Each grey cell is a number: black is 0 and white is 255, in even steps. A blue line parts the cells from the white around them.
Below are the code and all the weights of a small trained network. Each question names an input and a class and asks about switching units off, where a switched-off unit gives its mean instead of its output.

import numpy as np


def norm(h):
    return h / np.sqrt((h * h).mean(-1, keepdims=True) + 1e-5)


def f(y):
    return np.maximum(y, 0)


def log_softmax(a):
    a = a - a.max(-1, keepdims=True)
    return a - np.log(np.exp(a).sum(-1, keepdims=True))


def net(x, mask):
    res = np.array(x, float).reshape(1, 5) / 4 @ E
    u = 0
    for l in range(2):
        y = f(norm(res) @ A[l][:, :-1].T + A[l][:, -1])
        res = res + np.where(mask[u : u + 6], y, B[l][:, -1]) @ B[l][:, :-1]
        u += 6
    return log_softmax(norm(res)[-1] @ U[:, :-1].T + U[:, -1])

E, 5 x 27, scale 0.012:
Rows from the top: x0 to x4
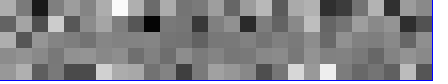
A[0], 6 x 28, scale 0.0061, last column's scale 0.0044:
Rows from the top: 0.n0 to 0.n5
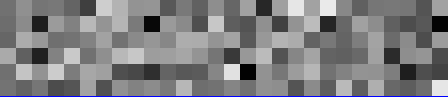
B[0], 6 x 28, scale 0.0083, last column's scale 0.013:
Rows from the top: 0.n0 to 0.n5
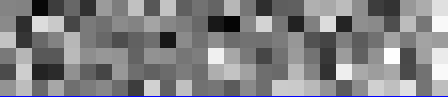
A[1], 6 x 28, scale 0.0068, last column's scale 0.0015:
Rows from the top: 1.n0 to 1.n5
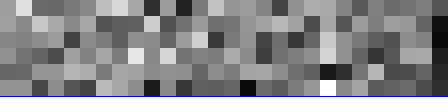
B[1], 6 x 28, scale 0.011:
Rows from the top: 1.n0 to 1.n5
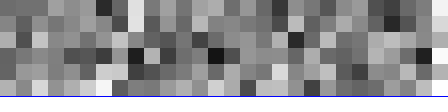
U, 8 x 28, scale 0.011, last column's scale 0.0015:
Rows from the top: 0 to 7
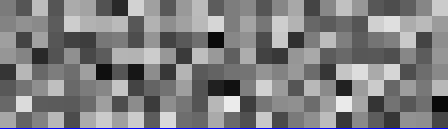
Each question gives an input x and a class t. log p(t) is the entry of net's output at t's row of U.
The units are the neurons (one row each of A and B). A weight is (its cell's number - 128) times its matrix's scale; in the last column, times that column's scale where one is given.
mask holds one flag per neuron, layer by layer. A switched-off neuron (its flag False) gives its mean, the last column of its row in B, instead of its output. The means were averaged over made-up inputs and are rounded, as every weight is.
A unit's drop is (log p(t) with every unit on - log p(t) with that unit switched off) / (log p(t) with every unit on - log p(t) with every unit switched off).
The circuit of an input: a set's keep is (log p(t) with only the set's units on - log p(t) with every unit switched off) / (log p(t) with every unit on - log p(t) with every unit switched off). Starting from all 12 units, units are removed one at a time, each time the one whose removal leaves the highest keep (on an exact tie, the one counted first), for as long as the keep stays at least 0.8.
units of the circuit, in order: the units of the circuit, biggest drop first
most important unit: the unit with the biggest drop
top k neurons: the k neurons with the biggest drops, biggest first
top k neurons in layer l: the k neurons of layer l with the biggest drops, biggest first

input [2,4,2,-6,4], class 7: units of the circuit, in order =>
[0.n1 1.n5]
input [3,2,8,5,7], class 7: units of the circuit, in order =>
[1.n5 1.n0]
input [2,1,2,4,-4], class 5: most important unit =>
0.n1
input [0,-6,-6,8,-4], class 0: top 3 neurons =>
[1.n1 0.n4 0.n0]
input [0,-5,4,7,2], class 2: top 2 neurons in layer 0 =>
[0.n4 0.n3]
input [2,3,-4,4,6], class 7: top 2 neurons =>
[1.n5 0.n1]
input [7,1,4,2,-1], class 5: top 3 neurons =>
[0.n1 1.n5 0.n4]
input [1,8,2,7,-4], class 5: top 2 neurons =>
[0.n1 0.n3]
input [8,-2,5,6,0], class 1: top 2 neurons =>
[0.n3 0.n0]
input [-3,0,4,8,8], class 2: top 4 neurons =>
[1.n3 0.n4 0.n3 0.n0]
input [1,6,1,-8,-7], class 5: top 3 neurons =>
[0.n1 0.n3 1.n4]
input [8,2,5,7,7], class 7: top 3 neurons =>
[1.n5 0.n1 0.n4]
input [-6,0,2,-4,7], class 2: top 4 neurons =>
[1.n3 0.n3 0.n4 1.n2]
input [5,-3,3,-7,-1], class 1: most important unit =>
0.n0
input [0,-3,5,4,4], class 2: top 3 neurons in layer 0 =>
[0.n4 0.n3 0.n0]
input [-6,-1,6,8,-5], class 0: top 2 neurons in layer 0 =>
[0.n4 0.n0]
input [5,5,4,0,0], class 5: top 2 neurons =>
[0.n1 0.n0]
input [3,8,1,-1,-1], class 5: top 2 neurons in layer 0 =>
[0.n1 0.n0]
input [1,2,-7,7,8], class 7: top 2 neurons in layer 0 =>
[0.n3 0.n4]
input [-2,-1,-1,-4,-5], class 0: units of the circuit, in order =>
[0.n4]
